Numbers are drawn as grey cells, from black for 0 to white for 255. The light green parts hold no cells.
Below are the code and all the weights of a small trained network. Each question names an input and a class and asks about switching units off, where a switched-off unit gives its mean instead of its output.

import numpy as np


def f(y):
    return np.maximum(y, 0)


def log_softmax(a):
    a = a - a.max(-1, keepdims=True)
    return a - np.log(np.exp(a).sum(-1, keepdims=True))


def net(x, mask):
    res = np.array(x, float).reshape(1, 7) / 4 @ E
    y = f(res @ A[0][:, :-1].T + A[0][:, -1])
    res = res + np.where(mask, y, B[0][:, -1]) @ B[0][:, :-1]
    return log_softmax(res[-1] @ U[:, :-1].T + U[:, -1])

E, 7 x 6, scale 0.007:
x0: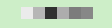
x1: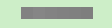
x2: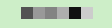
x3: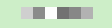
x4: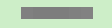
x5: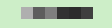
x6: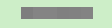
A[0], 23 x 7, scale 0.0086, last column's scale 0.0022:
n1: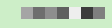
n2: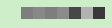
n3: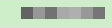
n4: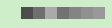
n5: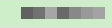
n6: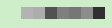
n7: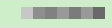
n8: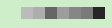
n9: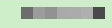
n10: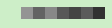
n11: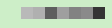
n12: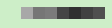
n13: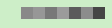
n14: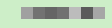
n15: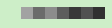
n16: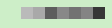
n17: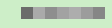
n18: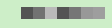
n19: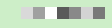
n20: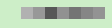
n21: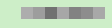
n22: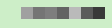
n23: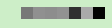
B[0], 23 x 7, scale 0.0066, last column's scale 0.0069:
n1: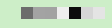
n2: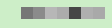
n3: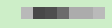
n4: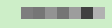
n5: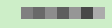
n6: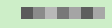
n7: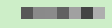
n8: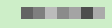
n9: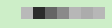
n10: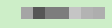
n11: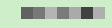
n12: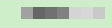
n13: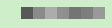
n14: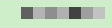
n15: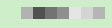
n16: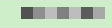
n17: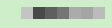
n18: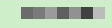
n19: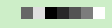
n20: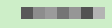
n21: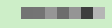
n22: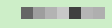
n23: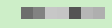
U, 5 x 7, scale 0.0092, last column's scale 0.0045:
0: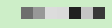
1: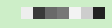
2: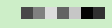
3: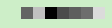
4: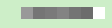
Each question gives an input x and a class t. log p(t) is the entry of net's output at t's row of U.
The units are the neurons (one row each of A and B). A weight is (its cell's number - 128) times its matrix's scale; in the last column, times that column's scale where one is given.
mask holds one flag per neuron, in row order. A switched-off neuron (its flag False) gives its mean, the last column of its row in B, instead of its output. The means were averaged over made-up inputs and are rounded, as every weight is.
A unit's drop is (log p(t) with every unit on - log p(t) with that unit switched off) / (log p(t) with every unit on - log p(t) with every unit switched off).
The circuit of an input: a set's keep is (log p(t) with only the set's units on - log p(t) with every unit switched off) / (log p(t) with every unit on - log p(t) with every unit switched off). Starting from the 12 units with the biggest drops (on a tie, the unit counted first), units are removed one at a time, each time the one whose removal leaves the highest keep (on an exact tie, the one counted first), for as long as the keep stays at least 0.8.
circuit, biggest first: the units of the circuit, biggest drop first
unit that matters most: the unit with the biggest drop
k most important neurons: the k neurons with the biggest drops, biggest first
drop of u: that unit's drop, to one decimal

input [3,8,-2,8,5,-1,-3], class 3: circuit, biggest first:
[n19]
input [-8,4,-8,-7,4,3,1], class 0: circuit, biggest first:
[n1 n22]
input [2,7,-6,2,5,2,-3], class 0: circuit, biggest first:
[n1 n22]
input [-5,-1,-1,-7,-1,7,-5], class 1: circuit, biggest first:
[n12 n15 n10]
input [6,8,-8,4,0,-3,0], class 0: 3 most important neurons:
[n1 n22 n14]
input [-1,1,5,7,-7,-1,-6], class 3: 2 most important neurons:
[n19 n1]
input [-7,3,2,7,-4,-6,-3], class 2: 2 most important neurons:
[n18 n4]
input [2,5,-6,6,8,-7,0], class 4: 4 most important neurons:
[n19 n1 n12 n15]
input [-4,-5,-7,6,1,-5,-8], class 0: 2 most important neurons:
[n1 n22]
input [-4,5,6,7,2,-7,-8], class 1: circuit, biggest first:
[n9 n1]
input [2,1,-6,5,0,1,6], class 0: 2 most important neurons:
[n1 n22]
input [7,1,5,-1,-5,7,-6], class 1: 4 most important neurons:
[n12 n15 n10 n1]
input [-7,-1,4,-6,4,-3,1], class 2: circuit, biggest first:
[n19 n1]
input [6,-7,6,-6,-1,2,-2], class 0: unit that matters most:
n19
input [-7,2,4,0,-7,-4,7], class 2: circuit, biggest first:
[n1 n18]
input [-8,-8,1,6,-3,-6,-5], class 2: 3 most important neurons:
[n18 n4 n5]
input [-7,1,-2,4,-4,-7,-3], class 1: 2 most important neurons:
[n9 n17]
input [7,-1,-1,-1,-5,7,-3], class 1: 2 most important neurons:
[n12 n15]
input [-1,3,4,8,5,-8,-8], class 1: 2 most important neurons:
[n9 n17]
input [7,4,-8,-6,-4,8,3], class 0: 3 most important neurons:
[n1 n14 n22]
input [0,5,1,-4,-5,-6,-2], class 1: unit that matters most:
n19
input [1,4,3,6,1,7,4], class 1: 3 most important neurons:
[n15 n12 n10]
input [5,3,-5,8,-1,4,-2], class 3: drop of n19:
1.2
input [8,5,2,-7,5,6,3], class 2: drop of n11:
0.1
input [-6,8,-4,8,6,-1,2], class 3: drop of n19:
0.9
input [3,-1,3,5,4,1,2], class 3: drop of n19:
0.7
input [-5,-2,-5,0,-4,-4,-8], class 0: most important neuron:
[n1]
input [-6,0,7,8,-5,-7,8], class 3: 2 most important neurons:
[n19 n1]
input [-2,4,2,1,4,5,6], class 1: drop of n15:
0.2
